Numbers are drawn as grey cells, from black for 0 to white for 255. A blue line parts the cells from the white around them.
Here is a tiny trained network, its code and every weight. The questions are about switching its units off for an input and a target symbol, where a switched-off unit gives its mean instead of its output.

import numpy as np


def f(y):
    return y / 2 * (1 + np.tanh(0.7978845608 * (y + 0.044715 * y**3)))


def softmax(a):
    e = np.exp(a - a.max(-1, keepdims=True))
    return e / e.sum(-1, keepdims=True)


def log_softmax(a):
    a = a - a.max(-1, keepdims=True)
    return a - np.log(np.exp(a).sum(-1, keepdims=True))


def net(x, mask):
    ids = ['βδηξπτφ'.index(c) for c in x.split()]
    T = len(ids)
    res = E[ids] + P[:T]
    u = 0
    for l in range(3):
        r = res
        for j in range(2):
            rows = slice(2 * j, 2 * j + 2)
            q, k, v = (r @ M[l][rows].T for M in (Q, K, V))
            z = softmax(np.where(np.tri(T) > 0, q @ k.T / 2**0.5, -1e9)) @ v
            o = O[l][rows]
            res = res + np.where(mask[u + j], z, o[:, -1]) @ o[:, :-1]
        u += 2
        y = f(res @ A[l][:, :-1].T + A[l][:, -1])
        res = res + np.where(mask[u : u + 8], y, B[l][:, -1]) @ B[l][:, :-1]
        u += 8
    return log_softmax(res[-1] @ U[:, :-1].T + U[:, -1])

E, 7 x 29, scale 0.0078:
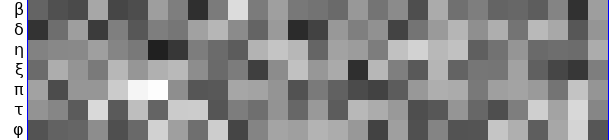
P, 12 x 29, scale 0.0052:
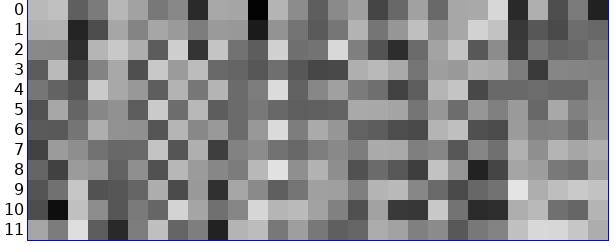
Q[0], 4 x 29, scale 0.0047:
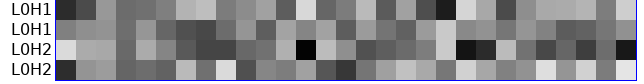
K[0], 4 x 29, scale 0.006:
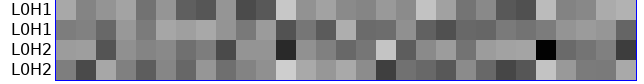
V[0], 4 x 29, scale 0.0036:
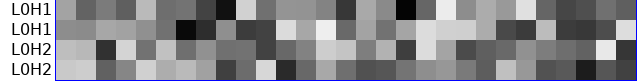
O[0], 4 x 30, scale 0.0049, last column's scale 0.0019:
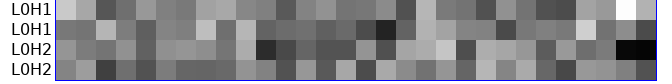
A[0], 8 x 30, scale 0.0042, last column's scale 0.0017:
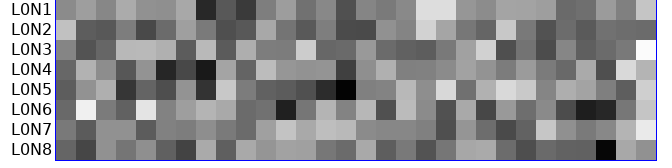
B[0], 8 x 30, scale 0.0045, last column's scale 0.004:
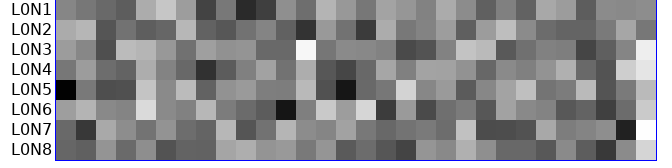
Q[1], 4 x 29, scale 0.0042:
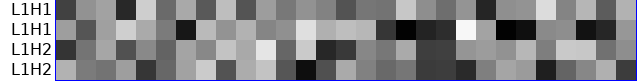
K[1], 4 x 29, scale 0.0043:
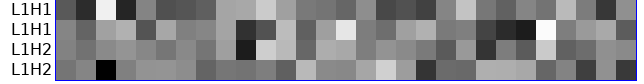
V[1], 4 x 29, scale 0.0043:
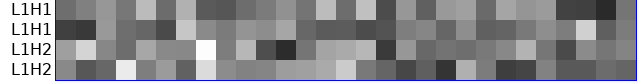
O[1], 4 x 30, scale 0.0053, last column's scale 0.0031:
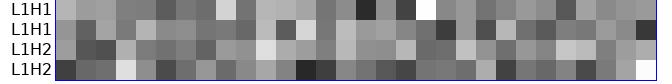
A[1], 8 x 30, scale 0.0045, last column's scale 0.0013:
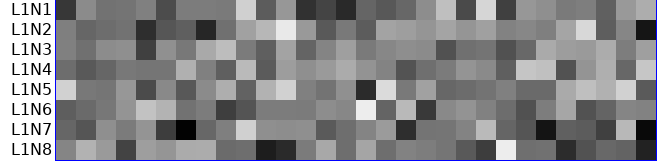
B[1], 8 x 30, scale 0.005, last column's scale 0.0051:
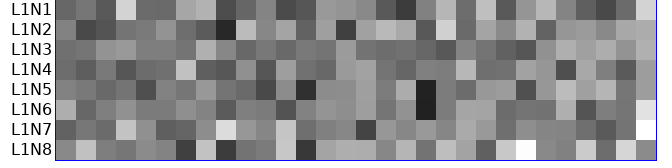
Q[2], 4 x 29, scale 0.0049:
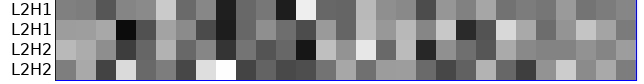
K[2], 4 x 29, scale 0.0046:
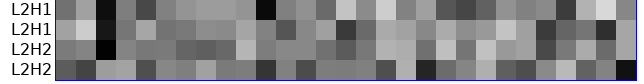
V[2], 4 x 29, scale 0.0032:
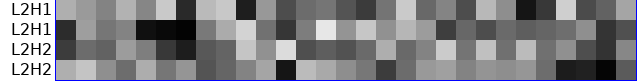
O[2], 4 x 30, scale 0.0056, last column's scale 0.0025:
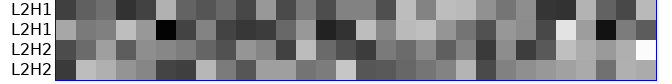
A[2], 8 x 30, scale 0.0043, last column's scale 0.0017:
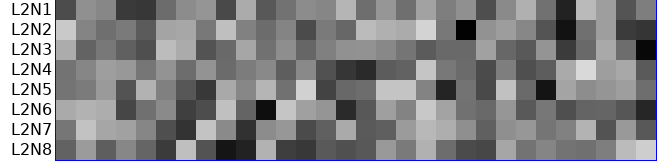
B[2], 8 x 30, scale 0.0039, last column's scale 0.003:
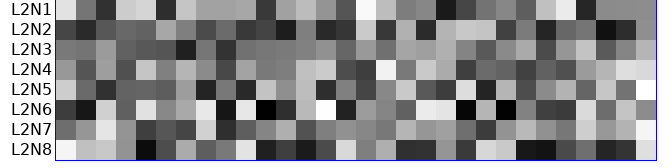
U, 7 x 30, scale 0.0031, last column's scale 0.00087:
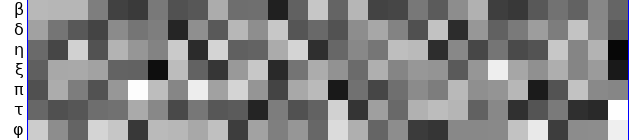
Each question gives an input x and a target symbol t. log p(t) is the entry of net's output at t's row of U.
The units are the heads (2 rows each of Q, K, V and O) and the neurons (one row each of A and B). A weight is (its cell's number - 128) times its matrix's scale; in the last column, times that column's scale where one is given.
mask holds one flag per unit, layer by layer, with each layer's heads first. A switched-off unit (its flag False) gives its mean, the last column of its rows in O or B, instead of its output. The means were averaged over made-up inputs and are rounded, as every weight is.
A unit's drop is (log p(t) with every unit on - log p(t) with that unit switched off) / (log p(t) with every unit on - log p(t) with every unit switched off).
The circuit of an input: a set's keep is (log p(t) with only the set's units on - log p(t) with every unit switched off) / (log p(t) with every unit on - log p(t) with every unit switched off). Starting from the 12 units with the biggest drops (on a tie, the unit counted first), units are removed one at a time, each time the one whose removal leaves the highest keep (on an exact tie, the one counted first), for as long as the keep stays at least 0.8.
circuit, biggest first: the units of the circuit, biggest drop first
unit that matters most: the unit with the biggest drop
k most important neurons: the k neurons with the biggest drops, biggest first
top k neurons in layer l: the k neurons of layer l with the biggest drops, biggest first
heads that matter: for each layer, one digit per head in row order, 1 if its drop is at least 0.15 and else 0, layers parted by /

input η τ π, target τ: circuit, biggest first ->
(L1H1; L2H1; L0N3; L1N6)
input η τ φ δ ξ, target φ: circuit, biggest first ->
(L2H1; L1N4)
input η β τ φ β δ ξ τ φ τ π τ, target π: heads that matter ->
00 / 01 / 10
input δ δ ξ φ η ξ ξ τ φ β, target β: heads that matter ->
00 / 00 / 00
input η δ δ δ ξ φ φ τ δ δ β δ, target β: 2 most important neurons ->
(L2N8; L0N7)
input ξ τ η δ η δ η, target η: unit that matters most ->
L2N6
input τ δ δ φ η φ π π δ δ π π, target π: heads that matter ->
01 / 01 / 10
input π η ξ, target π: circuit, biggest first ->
(L2H1; L0N8)
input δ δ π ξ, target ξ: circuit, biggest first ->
(L1N8; L0N6; L2N7)
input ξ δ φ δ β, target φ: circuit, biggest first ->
(L2H1; L1N4)
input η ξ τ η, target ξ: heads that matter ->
10 / 11 / 01
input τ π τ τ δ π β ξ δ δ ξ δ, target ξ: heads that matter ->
01 / 01 / 01
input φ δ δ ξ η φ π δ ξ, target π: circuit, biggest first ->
(L2H1; L0N6; L1H1; L0N7)
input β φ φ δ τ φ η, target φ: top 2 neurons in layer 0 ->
(L0N3; L0N4)
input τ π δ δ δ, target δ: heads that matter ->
01 / 00 / 01
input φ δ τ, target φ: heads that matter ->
00 / 11 / 10
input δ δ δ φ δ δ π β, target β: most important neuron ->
(L0N3)
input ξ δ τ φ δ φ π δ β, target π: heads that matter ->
00 / 00 / 10
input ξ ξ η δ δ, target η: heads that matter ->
11 / 10 / 01
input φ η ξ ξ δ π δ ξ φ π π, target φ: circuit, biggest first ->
(L2H1; L1N4; L0N3; L1N6)
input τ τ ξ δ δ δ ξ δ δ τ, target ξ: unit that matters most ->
L0N3
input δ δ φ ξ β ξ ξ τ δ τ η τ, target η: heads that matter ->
10 / 01 / 01
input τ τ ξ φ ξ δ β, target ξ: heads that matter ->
01 / 00 / 01
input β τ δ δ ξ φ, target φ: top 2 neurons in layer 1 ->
(L1N4; L1N7)
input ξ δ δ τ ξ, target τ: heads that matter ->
00 / 00 / 10
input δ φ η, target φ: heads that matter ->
00 / 00 / 10
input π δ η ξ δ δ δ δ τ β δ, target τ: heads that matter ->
00 / 00 / 10
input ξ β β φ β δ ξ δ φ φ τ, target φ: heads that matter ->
00 / 10 / 10
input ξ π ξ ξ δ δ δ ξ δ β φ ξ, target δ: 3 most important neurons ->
(L0N6; L1N2; L2N5)
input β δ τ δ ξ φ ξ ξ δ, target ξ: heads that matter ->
00 / 10 / 01
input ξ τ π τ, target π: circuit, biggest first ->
(L2H1)
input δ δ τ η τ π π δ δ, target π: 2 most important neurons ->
(L1N7; L0N4)
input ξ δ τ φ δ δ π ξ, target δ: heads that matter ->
00 / 11 / 01
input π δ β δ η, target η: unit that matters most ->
L0H2
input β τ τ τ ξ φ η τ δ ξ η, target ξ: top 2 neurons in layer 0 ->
(L0N7; L0N6)
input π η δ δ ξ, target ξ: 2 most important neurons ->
(L0N6; L2N7)
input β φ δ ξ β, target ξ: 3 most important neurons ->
(L0N6; L1N7; L2N7)
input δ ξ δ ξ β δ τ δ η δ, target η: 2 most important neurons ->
(L2N4; L0N7)
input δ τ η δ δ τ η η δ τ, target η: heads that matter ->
10 / 11 / 00
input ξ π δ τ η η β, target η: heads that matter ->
10 / 01 / 01
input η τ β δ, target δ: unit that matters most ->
L1H1
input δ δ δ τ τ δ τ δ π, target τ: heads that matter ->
00 / 10 / 01
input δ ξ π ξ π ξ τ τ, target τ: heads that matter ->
00 / 00 / 01
